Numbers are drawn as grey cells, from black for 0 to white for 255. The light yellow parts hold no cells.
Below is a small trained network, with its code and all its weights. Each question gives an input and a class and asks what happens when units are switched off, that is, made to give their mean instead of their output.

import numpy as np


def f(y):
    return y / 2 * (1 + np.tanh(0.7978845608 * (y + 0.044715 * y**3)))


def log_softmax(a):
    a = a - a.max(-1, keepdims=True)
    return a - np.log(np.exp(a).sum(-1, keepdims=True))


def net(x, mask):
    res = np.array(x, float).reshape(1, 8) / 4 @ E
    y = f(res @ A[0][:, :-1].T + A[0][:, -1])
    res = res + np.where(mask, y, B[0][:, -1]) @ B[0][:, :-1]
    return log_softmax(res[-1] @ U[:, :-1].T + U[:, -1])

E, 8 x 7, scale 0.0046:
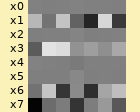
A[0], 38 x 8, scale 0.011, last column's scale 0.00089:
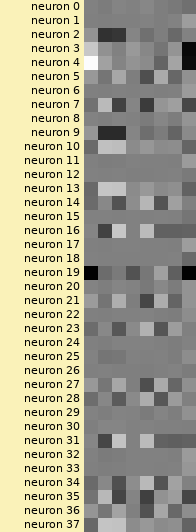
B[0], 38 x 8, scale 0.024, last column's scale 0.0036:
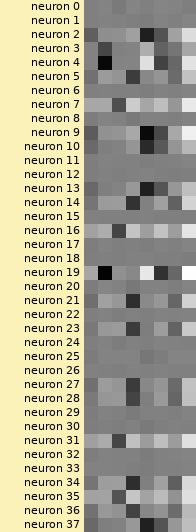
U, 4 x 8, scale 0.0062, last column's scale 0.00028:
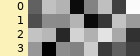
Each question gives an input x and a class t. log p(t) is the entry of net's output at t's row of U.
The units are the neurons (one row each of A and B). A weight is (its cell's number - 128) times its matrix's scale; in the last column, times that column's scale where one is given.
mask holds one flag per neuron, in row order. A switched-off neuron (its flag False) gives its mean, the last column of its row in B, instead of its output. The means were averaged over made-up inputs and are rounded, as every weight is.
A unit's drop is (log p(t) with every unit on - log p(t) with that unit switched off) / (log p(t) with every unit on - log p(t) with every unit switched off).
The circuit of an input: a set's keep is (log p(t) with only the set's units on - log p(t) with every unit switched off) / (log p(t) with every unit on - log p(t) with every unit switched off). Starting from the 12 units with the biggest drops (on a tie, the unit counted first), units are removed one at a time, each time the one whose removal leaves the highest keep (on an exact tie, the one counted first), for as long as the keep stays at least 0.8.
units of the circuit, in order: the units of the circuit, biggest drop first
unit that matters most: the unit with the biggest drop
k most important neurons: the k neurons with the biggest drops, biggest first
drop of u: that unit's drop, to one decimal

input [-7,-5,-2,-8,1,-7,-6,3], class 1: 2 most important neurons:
(neuron 9; neuron 2)
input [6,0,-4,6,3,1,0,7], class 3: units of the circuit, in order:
(neuron 19)
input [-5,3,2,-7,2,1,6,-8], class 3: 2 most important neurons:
(neuron 4; neuron 3)
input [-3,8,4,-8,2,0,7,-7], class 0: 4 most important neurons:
(neuron 21; neuron 27; neuron 5; neuron 36)
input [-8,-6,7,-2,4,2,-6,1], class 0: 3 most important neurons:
(neuron 34; neuron 14; neuron 7)
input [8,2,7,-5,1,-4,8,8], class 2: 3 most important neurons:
(neuron 7; neuron 35; neuron 4)
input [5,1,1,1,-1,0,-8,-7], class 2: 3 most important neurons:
(neuron 16; neuron 31; neuron 19)
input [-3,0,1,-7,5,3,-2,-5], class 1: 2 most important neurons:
(neuron 9; neuron 2)
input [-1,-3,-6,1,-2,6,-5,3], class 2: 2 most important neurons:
(neuron 16; neuron 31)
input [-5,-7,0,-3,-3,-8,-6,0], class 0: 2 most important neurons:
(neuron 34; neuron 14)
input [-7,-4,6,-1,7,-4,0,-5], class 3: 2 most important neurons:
(neuron 4; neuron 21)
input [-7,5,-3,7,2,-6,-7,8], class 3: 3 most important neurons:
(neuron 19; neuron 9; neuron 2)
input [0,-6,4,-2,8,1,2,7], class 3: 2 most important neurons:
(neuron 19; neuron 21)
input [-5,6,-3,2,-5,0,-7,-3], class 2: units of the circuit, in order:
(neuron 16)
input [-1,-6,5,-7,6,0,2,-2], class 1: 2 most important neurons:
(neuron 9; neuron 2)
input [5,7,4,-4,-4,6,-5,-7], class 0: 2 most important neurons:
(neuron 21; neuron 19)
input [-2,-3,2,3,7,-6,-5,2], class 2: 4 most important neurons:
(neuron 16; neuron 31; neuron 9; neuron 2)
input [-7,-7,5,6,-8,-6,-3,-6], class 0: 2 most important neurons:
(neuron 34; neuron 14)
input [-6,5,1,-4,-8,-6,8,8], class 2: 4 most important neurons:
(neuron 7; neuron 35; neuron 4; neuron 3)
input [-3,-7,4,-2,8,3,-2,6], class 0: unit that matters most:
neuron 34
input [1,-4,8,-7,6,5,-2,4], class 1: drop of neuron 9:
0.2
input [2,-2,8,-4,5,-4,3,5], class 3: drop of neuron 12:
0.0
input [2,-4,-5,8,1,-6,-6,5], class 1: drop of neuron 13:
0.1
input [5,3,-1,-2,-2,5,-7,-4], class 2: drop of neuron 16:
0.1
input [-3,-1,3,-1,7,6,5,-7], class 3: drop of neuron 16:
0.2
